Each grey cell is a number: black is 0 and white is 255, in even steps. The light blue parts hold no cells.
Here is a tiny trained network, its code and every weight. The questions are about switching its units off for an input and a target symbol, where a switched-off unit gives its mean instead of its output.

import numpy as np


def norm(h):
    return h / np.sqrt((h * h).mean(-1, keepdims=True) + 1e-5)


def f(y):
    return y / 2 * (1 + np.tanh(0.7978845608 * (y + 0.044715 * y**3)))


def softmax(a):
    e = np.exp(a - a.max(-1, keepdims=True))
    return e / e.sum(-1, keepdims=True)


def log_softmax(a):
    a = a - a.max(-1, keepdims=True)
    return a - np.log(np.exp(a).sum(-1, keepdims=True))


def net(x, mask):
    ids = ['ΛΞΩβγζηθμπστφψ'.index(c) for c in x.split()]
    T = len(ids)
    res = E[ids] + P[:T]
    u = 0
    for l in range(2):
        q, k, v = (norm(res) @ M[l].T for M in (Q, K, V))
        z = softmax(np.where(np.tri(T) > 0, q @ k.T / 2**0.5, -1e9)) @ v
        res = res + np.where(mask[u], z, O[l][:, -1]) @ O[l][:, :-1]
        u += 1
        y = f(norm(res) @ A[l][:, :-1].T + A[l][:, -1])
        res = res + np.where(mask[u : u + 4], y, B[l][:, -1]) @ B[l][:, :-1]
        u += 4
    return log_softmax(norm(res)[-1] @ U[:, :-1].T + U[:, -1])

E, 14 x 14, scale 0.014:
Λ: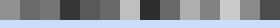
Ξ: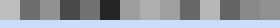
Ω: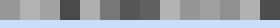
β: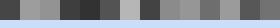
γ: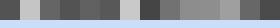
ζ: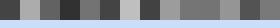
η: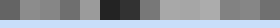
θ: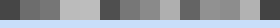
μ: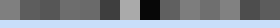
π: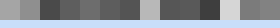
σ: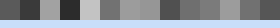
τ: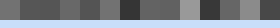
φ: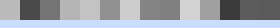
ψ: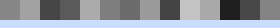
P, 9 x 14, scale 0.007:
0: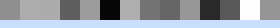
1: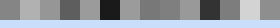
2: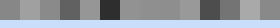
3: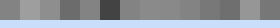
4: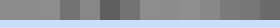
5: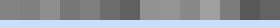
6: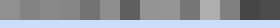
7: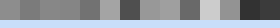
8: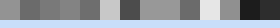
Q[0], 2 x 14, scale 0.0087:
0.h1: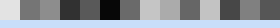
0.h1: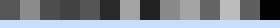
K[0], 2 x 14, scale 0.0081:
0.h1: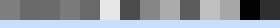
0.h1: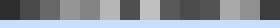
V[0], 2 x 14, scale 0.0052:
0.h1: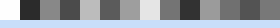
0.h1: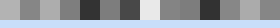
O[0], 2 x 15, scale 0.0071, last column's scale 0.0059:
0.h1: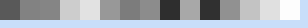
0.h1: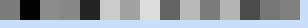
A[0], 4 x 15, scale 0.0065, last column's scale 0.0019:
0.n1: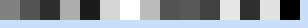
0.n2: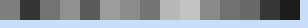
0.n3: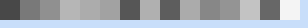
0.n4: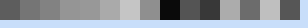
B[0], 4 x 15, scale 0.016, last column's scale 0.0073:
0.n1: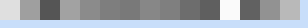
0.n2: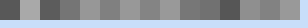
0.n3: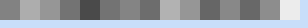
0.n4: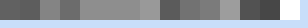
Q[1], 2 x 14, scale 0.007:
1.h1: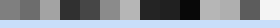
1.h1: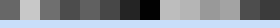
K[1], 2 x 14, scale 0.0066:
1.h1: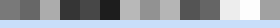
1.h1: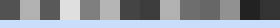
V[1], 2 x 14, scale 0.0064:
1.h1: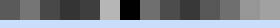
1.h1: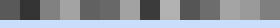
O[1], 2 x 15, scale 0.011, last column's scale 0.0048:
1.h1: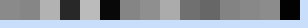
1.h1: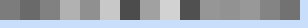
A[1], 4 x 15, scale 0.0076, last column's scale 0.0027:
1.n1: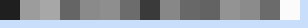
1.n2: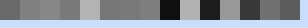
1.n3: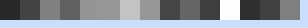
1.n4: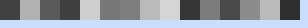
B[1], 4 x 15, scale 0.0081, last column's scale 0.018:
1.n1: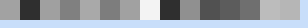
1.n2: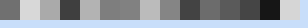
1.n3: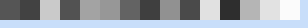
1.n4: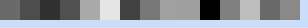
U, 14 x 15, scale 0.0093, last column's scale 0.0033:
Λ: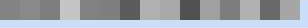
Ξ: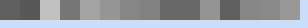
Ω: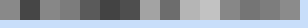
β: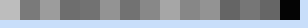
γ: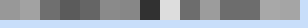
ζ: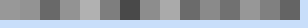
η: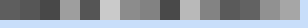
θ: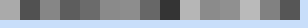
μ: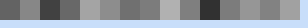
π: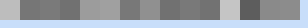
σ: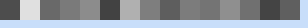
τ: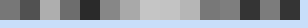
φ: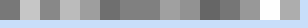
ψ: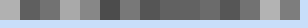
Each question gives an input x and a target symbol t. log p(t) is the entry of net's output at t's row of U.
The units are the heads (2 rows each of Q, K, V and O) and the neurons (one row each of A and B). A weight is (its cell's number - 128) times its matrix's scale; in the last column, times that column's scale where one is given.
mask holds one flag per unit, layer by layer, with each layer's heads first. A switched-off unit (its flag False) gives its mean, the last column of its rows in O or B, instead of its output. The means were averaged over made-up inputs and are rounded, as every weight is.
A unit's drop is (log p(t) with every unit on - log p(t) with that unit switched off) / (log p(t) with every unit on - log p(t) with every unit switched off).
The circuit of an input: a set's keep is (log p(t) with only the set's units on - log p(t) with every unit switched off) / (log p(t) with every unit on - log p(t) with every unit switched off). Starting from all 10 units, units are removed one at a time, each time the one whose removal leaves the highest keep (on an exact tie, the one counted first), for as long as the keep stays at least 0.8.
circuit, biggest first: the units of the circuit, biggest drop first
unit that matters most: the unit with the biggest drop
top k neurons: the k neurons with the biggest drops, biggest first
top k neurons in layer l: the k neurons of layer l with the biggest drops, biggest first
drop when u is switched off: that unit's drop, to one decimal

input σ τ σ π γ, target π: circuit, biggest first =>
0.h1, 0.n1
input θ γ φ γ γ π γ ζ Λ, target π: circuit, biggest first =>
0.n1, 0.h1
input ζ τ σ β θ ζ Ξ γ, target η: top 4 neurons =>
1.n2, 1.n3, 0.n4, 0.n1
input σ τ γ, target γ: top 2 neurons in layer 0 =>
0.n4, 0.n1
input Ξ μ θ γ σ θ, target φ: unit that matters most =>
0.n4
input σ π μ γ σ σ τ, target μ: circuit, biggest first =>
1.h1, 1.n4, 0.n2, 0.h1
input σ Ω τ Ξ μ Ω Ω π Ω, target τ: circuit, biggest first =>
0.n3, 0.h1
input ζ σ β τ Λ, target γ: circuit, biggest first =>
0.h1, 0.n4, 1.n1
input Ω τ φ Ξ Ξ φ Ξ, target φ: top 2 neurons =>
0.n4, 1.n2
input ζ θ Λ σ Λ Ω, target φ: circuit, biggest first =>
0.n4, 1.n2, 0.h1
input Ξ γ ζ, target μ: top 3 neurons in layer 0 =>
0.n4, 0.n1, 0.n3
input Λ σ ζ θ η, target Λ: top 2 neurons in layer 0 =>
0.n3, 0.n4
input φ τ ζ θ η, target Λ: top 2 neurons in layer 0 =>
0.n4, 0.n3
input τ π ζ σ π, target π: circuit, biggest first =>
0.n1
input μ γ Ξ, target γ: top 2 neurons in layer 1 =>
1.n1, 1.n2
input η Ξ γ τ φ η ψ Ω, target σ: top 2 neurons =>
1.n3, 0.n4
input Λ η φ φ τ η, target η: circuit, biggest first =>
0.h1, 0.n3, 1.h1
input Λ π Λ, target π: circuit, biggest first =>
0.h1, 0.n1
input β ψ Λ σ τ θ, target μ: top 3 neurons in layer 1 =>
1.n4, 1.n3, 1.n2
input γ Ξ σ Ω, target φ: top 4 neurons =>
0.n4, 1.n2, 0.n3, 1.n3
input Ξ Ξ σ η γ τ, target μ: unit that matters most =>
0.n2
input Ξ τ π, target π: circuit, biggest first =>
0.n1, 0.h1
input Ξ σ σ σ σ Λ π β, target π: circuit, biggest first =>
0.n1, 0.h1
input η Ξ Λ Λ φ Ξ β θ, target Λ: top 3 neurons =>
0.n4, 1.n3, 0.n3
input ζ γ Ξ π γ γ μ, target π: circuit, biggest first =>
0.h1, 0.n1
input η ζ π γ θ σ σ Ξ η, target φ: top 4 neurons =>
0.n4, 1.n2, 0.n3, 1.n3
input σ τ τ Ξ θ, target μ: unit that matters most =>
0.n2
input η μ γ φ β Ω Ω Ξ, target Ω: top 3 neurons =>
1.n2, 1.n3, 0.n3
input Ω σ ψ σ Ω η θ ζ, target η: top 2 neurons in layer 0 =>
0.n4, 0.n1
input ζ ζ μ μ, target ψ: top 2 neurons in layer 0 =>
0.n4, 0.n2
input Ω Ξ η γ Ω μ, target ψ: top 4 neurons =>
1.n2, 0.n4, 1.n3, 0.n1
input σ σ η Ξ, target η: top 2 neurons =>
0.n4, 1.n3
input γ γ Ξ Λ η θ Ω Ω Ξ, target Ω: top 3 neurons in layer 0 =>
0.n3, 0.n1, 0.n4
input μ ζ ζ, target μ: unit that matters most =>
0.h1
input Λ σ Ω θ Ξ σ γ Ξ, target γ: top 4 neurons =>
1.n1, 0.n4, 1.n2, 0.n1
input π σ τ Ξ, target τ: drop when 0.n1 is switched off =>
0.1
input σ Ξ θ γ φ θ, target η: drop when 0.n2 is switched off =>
0.0
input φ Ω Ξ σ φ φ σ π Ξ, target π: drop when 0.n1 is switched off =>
1.2
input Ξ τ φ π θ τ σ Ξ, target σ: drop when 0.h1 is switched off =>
1.3
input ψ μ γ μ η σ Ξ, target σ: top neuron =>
1.n3
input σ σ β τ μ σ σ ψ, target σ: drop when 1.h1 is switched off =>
0.2
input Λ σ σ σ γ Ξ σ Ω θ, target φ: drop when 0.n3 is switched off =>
0.3
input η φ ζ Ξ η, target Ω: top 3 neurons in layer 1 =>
1.n2, 1.n3, 1.n4
